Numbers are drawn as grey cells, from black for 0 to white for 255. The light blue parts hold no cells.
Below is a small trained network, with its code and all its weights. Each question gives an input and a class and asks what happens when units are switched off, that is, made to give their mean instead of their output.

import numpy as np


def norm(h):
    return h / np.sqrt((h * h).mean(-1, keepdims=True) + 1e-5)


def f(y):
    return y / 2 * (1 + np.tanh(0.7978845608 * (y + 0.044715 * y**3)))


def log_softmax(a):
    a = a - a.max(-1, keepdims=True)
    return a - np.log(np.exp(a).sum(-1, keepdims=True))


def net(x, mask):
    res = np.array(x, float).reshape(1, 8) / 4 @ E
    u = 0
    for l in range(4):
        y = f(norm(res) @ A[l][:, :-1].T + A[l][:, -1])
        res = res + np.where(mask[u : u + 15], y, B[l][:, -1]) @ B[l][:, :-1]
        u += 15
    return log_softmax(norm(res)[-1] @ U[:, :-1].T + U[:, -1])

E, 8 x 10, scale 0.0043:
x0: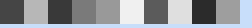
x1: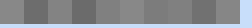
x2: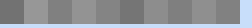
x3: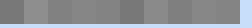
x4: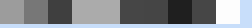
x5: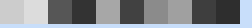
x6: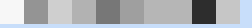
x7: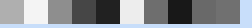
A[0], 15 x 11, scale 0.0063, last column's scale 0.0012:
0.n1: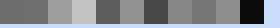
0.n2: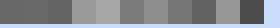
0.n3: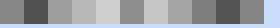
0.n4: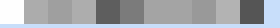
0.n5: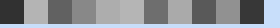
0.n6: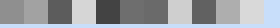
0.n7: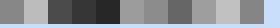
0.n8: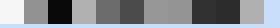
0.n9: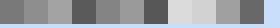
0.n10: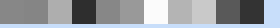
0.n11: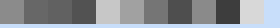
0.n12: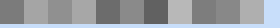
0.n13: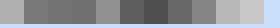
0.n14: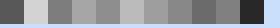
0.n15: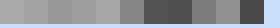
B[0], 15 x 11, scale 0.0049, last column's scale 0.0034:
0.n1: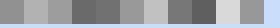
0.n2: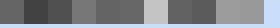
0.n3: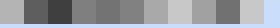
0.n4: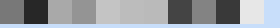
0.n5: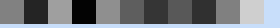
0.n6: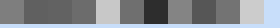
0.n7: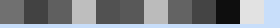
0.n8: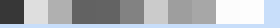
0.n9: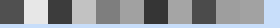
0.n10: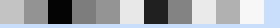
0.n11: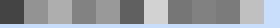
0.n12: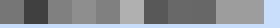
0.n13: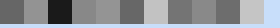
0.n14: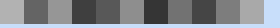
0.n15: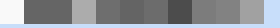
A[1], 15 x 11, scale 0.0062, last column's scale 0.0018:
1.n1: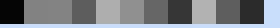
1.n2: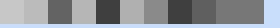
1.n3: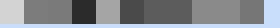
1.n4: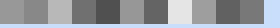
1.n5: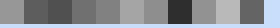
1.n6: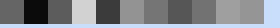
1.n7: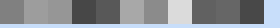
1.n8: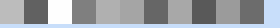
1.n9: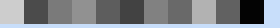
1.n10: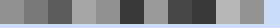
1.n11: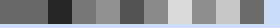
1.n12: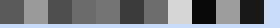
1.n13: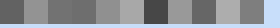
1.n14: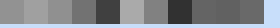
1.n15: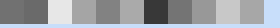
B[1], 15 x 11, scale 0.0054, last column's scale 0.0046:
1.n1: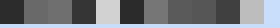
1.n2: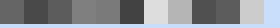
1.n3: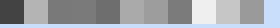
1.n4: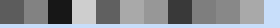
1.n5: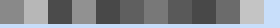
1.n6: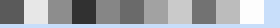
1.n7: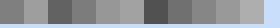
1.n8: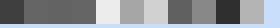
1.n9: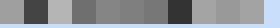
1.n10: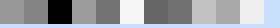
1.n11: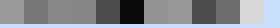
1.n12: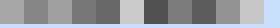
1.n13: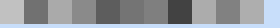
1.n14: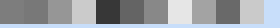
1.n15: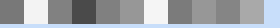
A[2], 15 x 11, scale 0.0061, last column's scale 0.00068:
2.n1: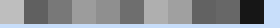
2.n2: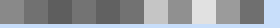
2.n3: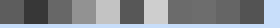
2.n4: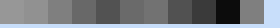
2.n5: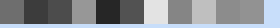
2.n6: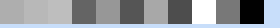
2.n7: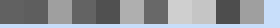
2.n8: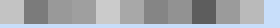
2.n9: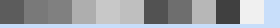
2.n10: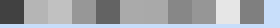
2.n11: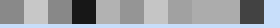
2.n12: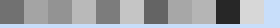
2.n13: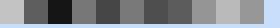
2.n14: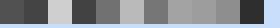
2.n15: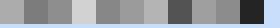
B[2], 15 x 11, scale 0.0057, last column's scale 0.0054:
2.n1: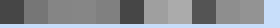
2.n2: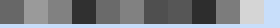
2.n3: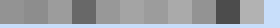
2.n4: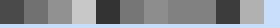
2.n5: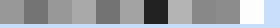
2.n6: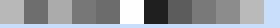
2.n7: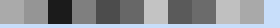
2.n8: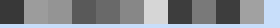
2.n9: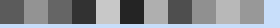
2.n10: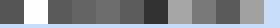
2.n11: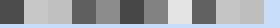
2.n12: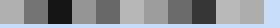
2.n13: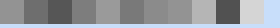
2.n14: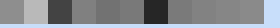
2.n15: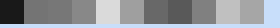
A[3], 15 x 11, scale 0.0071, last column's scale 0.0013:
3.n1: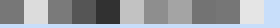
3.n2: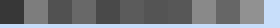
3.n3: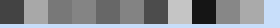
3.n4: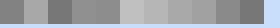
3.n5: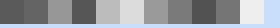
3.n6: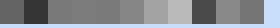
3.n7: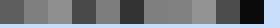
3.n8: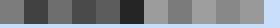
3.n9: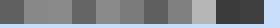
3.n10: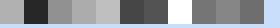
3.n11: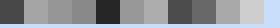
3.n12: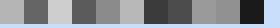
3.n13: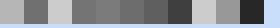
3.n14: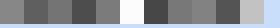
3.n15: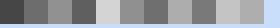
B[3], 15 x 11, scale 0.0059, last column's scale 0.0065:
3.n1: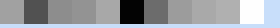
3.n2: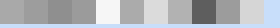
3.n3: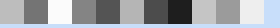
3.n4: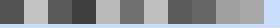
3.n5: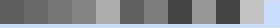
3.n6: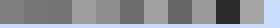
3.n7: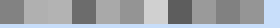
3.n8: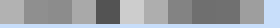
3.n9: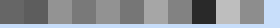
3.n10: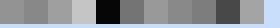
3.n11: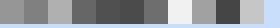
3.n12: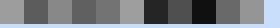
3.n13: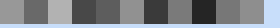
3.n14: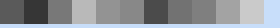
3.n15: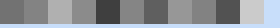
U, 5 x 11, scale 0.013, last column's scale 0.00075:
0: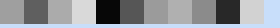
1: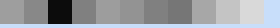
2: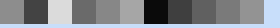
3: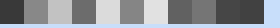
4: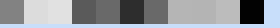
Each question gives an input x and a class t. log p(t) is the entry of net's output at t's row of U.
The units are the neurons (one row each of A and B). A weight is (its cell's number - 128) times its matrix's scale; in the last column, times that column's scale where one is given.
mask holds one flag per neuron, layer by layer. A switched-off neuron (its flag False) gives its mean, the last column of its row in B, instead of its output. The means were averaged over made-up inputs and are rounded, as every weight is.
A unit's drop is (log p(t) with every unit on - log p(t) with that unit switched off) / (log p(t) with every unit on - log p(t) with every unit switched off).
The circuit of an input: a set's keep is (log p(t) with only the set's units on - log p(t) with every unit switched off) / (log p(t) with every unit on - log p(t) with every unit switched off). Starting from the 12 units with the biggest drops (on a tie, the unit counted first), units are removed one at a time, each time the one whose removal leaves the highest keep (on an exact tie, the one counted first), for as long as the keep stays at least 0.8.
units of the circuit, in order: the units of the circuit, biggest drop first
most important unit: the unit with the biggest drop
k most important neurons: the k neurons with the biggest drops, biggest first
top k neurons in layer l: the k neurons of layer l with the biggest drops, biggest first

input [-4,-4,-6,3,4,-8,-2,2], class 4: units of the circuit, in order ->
[1.n6]
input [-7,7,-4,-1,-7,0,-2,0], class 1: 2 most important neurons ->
[0.n10, 2.n7]
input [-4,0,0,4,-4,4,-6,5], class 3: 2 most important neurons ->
[1.n1, 0.n11]
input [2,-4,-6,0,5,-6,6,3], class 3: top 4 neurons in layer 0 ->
[0.n4, 0.n8, 0.n6, 0.n15]
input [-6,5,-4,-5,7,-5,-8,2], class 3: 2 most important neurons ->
[1.n1, 0.n10]
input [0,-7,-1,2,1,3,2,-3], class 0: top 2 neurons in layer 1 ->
[1.n11, 1.n6]
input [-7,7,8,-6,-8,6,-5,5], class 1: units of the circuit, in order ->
[0.n10, 2.n12]
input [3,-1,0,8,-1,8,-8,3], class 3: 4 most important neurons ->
[1.n1, 1.n6, 0.n7, 0.n11]
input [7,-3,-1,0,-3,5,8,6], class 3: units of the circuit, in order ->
[1.n8, 0.n4]
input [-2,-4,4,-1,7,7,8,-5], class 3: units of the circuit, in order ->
[0.n4, 2.n8]
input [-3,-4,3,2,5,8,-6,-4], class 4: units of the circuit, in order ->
[0.n8, 2.n11]
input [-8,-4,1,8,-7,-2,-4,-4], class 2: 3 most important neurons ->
[2.n6, 1.n9, 1.n10]
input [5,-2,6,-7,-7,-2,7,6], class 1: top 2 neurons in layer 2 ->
[2.n12, 2.n7]
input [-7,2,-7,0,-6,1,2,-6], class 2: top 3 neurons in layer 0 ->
[0.n10, 0.n7, 0.n13]
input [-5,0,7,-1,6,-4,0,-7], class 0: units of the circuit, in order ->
[3.n10]
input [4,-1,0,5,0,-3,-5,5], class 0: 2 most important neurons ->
[0.n7, 1.n14]
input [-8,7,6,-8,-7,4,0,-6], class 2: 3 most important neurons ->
[2.n6, 1.n9, 1.n10]
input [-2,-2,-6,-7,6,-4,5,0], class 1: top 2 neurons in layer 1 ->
[1.n10, 1.n5]
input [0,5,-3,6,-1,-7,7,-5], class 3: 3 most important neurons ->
[1.n8, 0.n4, 0.n8]
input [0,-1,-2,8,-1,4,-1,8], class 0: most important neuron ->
[0.n7]
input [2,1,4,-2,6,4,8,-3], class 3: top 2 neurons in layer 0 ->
[0.n4, 0.n10]
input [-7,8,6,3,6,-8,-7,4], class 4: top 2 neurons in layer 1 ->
[1.n6, 1.n5]
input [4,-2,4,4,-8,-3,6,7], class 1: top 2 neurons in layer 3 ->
[3.n4, 3.n15]
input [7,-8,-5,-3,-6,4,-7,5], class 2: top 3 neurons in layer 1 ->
[1.n10, 1.n1, 1.n8]
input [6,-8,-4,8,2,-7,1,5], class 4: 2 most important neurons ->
[1.n6, 1.n15]
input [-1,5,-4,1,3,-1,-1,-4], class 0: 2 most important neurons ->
[3.n10, 1.n11]
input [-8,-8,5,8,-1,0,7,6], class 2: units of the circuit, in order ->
[2.n6]
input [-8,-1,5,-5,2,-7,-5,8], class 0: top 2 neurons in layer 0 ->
[0.n7, 0.n10]
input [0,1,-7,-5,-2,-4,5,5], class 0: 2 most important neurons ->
[1.n14, 0.n7]
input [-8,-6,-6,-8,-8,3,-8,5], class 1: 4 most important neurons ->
[0.n10, 2.n7, 2.n12, 3.n3]
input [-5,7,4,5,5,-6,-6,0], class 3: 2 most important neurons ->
[1.n1, 0.n8]
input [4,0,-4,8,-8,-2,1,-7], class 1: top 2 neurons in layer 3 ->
[3.n11, 3.n15]
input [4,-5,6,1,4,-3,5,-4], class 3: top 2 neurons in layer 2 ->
[2.n8, 2.n5]
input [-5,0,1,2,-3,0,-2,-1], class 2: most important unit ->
2.n6
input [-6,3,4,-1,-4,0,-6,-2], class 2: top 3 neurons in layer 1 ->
[1.n9, 1.n2, 1.n8]
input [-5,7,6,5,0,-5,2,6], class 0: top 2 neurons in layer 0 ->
[0.n7, 0.n8]
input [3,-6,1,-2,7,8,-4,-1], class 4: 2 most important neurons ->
[0.n8, 2.n11]
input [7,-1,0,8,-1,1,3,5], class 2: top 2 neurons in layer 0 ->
[0.n5, 0.n6]
